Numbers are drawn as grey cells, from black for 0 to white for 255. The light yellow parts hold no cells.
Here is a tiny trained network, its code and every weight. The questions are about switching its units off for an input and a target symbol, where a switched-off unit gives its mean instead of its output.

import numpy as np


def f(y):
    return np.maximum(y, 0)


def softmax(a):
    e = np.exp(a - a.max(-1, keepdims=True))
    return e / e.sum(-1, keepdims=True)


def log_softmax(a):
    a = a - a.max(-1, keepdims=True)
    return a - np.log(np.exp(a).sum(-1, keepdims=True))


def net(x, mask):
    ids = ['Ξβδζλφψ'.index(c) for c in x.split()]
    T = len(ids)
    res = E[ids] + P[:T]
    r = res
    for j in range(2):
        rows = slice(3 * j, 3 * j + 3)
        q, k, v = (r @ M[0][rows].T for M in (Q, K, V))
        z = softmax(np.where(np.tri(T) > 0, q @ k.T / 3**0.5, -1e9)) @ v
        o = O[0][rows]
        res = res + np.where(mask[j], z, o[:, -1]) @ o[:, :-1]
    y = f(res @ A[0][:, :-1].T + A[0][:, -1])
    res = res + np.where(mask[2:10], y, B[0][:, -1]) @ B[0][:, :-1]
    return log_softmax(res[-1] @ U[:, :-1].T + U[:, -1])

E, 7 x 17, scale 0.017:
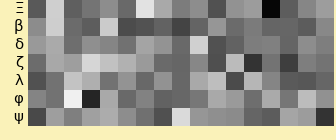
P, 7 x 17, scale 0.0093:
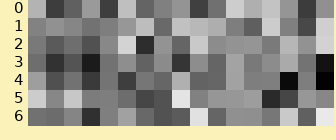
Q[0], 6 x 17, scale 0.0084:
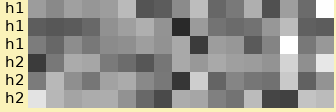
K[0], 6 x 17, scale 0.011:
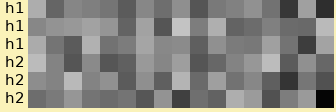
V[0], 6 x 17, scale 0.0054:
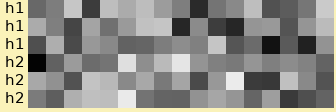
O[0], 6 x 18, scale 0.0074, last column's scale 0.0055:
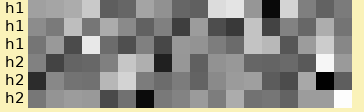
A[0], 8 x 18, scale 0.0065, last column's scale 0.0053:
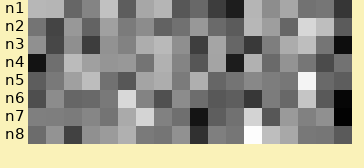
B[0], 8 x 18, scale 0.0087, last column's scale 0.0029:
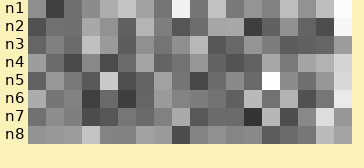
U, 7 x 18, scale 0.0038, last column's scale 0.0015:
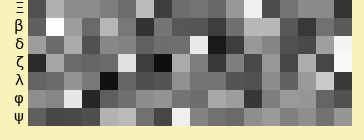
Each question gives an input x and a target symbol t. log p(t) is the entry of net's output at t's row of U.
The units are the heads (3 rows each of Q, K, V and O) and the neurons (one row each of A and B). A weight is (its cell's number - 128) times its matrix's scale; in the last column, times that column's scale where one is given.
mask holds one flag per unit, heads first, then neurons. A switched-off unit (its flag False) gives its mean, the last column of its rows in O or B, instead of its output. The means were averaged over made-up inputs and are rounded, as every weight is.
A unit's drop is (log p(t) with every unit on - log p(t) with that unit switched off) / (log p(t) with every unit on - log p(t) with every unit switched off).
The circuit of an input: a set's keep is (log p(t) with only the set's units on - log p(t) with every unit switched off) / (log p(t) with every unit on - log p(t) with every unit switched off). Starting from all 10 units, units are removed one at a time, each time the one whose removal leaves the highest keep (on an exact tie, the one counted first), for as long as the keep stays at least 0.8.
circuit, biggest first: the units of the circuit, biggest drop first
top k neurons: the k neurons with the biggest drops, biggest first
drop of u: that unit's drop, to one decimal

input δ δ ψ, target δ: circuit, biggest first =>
(h1; h2)
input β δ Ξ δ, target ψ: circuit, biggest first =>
(n1; h2)
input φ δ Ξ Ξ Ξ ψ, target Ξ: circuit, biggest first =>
(h1)
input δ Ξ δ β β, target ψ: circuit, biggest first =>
(n1; h2; h1)
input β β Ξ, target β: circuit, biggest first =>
(n5; h2)
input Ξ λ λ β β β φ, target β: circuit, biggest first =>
(h2; n5; h1)
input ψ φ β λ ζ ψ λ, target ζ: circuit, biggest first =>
(h2; h1)
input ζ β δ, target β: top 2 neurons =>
(n5; n1)
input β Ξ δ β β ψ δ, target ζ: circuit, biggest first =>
(h1; h2)
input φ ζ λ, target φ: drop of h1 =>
1.2
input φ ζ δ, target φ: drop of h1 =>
0.9
